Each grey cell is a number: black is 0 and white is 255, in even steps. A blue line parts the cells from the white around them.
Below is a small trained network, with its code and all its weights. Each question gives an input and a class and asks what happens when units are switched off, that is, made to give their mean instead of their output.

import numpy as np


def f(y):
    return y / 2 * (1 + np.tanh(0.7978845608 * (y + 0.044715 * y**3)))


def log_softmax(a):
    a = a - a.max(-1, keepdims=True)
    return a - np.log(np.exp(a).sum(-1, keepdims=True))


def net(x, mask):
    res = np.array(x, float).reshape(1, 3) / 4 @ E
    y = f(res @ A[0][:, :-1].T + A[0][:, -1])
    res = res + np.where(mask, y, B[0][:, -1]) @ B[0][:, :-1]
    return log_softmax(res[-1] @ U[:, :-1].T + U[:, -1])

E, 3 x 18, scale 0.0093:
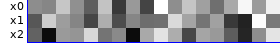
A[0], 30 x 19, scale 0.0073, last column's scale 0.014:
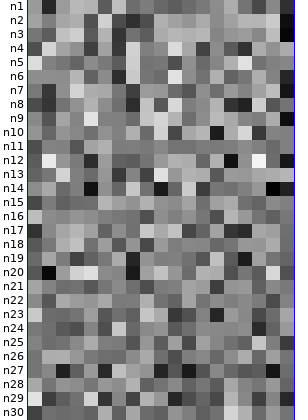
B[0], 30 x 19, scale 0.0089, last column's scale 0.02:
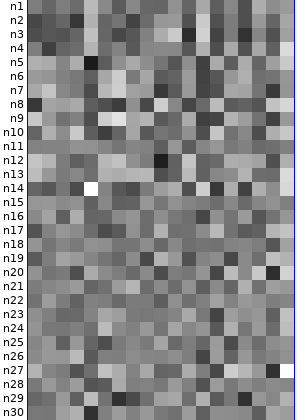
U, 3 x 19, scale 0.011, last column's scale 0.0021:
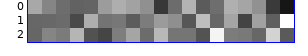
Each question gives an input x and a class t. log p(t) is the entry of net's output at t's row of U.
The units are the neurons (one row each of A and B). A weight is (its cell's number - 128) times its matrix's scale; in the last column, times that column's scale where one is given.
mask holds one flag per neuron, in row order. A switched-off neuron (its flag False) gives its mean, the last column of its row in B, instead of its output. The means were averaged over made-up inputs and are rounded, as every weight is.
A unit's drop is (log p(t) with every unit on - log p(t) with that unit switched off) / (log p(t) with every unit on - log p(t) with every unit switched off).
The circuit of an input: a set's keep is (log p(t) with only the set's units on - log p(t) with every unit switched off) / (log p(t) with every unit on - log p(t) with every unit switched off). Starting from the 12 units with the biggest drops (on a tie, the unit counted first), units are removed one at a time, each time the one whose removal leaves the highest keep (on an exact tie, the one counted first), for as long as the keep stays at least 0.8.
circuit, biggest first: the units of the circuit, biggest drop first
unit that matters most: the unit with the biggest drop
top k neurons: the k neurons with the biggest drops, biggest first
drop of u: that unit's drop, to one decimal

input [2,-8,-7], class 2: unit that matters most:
n10
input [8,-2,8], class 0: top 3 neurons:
(n13; n9; n7)
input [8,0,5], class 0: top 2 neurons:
(n13; n9)
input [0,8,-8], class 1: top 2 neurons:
(n14; n4)
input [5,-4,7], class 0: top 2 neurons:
(n9; n7)
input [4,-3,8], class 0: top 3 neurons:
(n9; n7; n13)
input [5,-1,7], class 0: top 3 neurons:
(n9; n13; n7)
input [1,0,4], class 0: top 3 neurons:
(n14; n4; n29)
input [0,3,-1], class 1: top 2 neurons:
(n27; n5)
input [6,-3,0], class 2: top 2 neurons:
(n27; n10)
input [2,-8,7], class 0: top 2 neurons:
(n9; n7)
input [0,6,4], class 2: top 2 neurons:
(n8; n14)
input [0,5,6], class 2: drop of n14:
0.2
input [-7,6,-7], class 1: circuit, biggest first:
(n14)
